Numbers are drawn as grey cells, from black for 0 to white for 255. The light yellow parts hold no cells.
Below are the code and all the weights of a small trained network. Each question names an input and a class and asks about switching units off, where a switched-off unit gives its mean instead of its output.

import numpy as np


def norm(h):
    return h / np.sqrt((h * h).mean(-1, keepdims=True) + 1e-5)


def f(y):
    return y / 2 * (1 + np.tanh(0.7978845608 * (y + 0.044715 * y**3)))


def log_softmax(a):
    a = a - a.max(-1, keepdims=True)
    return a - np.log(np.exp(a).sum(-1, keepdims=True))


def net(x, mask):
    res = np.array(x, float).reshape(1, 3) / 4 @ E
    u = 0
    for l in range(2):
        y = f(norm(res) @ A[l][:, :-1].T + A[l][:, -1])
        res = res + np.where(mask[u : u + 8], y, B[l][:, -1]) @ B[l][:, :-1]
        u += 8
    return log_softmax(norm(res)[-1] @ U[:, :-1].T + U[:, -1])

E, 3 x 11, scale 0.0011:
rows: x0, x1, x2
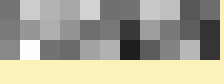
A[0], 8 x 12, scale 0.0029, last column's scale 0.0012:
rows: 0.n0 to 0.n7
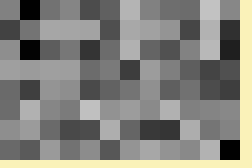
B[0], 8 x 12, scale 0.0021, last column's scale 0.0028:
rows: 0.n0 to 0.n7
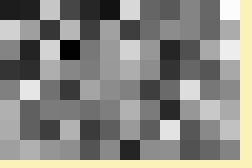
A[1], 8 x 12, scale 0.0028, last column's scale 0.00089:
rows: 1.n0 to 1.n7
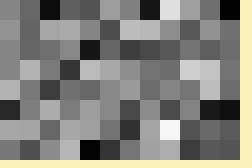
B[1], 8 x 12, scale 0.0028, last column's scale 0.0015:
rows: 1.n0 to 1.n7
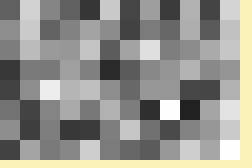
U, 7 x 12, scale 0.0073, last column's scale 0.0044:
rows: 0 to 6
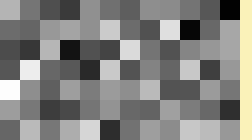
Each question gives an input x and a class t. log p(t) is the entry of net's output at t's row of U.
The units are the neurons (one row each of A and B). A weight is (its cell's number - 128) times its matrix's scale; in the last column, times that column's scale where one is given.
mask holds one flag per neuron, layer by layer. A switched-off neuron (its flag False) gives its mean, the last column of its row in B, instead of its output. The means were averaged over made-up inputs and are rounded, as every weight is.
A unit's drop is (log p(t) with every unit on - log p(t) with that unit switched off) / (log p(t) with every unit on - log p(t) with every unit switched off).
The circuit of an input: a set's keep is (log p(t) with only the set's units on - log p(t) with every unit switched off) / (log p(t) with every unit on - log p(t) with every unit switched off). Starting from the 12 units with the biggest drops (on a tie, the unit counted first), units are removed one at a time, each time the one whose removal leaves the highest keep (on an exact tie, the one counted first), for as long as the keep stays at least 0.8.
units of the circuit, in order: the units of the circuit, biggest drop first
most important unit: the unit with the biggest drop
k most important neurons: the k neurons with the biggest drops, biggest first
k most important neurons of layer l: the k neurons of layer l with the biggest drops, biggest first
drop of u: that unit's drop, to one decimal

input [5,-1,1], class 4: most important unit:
0.n0
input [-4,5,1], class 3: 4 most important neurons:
0.n6, 1.n0, 0.n4, 0.n0
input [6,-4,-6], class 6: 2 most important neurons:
1.n7, 0.n1
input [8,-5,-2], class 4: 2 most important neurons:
0.n0, 0.n1
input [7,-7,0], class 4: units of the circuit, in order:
0.n0, 1.n7
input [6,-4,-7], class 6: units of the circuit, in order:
0.n1, 1.n7, 1.n1
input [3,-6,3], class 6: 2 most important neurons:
1.n3, 0.n5
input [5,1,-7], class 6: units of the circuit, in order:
1.n7, 0.n1
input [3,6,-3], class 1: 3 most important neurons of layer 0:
0.n3, 0.n6, 0.n0
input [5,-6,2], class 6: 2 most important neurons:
1.n3, 0.n5
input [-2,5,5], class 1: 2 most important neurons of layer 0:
0.n3, 0.n1
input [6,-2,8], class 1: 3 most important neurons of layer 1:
1.n5, 1.n0, 1.n2
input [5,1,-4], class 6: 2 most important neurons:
1.n7, 1.n0
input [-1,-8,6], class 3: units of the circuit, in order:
1.n0
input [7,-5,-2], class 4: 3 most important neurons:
0.n0, 0.n1, 1.n6
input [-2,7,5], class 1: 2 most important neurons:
1.n5, 0.n3
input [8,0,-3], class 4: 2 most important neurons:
0.n0, 1.n6
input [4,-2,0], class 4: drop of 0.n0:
0.6
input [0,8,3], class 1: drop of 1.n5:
0.1
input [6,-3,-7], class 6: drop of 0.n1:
0.2
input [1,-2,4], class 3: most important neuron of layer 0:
0.n2
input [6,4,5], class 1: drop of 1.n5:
0.2
